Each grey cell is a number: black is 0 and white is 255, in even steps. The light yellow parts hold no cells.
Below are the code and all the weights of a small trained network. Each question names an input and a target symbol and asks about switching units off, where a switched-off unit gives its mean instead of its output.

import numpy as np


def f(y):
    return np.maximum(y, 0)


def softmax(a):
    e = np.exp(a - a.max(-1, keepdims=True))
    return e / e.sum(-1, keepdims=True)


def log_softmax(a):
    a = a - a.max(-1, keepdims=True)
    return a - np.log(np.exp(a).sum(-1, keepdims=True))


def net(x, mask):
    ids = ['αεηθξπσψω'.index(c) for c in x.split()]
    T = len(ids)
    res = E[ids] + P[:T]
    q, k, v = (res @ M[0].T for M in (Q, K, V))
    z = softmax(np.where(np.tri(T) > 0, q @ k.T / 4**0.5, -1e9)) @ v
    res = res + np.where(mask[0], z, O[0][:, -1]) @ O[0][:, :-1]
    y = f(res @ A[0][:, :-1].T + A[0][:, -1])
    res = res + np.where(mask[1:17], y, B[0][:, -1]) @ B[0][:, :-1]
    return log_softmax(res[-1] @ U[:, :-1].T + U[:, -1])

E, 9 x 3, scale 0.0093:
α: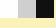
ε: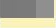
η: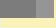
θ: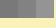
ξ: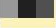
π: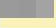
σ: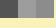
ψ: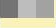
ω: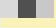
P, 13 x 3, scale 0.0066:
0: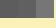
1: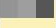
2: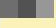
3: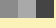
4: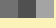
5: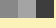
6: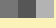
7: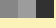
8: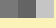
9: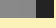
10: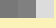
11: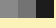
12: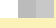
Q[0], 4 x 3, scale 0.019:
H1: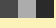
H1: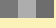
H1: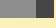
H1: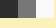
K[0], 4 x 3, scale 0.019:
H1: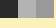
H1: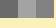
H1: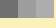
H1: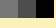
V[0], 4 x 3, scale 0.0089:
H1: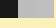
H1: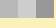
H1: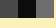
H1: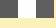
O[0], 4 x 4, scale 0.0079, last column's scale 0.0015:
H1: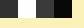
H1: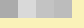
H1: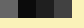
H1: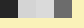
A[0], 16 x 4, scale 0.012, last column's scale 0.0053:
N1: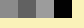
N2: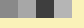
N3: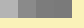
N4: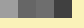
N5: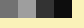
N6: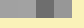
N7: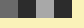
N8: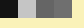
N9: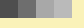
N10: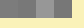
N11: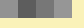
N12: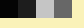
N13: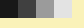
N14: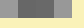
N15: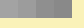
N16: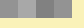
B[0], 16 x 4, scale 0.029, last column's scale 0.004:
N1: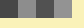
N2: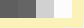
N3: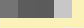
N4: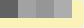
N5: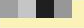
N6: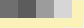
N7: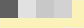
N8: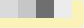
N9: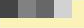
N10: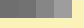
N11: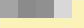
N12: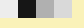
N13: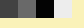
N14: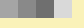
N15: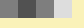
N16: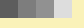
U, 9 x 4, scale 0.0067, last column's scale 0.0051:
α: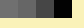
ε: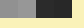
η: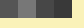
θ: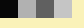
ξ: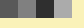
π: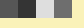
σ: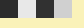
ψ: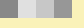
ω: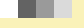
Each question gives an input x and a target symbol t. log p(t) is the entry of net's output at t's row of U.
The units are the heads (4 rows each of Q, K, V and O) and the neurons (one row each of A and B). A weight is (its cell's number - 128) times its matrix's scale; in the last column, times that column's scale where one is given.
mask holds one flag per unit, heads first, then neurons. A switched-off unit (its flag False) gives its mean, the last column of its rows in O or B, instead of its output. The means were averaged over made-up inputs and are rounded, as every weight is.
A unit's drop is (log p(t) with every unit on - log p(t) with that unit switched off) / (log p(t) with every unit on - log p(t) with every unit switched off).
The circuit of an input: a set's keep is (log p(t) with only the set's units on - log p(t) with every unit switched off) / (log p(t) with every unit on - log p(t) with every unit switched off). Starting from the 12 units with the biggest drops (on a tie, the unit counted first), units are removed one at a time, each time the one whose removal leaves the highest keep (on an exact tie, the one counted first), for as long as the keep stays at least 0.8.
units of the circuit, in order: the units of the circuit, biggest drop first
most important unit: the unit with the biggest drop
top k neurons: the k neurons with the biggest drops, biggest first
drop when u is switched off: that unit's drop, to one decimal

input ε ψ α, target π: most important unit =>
N2
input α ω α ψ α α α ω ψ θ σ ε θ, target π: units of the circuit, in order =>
(H1, N8, N15)
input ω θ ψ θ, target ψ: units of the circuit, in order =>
(H1, N13)
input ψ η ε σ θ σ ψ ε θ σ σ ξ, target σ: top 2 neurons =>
(N12, N5)
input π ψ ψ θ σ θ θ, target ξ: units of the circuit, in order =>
(N13, N2)
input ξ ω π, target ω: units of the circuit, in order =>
(N12, H1)
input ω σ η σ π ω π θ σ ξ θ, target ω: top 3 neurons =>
(N12, N11, N14)
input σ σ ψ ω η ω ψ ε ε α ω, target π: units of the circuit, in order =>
(H1, N15, N8)
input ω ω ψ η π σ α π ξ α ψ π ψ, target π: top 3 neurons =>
(N8, N13, N15)
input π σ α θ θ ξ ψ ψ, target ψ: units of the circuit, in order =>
(H1, N8, N13)
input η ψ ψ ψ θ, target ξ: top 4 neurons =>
(N13, N7, N12, N2)
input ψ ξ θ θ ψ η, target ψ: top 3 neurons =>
(N8, N13, N12)
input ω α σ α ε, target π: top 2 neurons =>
(N12, N8)
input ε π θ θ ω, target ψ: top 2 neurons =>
(N7, N12)
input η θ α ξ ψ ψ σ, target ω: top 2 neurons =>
(N12, N2)
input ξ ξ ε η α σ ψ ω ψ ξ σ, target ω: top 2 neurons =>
(N12, N11)
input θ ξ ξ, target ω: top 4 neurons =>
(N12, N11, N14, N9)
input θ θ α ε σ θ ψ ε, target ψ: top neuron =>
(N8)
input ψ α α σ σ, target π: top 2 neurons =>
(N12, N8)
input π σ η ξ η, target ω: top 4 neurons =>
(N12, N11, N14, N2)
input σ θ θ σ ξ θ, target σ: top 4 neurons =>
(N12, N8, N15, N11)
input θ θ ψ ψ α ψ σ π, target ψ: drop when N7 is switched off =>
-0.2
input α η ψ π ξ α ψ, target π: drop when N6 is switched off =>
-0.1
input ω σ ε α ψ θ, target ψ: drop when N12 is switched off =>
0.4
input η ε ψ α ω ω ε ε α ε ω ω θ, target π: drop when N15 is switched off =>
0.2
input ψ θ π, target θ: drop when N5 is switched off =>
0.0
